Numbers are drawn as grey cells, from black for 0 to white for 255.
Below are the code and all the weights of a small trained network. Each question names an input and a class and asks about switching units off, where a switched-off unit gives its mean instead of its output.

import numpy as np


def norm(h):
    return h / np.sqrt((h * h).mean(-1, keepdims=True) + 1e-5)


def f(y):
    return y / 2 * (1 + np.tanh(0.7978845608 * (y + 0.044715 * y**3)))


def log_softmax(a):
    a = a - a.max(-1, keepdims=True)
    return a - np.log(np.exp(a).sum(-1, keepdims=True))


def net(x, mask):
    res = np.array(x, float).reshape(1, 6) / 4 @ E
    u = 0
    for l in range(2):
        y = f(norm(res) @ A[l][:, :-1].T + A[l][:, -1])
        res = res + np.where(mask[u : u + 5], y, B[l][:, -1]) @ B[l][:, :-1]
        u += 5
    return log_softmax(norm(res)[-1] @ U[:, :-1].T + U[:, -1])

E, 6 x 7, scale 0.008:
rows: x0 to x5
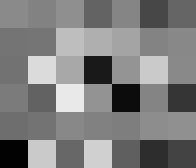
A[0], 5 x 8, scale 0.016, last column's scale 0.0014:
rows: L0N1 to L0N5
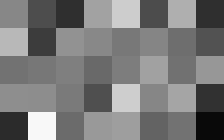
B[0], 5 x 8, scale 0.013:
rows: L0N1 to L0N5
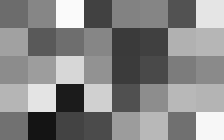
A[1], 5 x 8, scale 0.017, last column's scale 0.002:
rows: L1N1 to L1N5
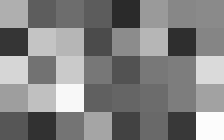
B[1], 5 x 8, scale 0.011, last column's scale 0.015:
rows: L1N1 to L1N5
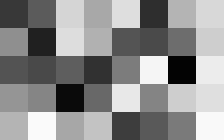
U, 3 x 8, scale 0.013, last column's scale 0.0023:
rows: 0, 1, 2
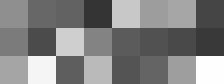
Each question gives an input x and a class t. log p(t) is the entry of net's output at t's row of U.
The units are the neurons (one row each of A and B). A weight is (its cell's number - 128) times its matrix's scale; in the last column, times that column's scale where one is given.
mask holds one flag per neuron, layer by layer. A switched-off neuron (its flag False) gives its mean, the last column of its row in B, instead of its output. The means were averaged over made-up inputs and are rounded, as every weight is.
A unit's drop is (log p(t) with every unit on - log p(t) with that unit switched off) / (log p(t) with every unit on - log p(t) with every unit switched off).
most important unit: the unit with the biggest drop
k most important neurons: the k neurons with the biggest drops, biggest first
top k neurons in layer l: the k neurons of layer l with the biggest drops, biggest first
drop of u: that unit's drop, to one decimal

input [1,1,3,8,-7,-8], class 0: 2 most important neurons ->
L0N5, L1N4
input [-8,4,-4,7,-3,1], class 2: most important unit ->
L1N5
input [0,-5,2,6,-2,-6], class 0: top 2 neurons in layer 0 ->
L0N5, L0N3
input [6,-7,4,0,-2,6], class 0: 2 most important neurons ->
L0N5, L0N1
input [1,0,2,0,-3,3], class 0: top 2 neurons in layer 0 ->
L0N5, L0N1
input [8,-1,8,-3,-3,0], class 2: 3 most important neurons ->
L0N4, L1N3, L1N4
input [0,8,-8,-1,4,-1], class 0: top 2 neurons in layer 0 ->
L0N1, L0N5
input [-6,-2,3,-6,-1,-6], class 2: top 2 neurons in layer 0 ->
L0N4, L0N5
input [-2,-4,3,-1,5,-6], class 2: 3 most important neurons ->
L0N4, L0N1, L0N5
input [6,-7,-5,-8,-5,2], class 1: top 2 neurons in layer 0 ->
L0N1, L0N2
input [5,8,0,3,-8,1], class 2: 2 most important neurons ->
L0N1, L1N5
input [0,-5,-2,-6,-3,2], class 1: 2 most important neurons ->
L0N1, L1N2
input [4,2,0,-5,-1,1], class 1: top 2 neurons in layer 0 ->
L0N1, L0N5
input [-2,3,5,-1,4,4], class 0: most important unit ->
L0N5
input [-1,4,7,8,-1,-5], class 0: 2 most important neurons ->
L1N4, L0N5
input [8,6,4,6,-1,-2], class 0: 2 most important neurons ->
L0N5, L1N4
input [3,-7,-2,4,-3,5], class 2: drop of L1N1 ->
0.0
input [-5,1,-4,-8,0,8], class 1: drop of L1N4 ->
0.1
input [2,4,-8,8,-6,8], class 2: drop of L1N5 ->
0.1
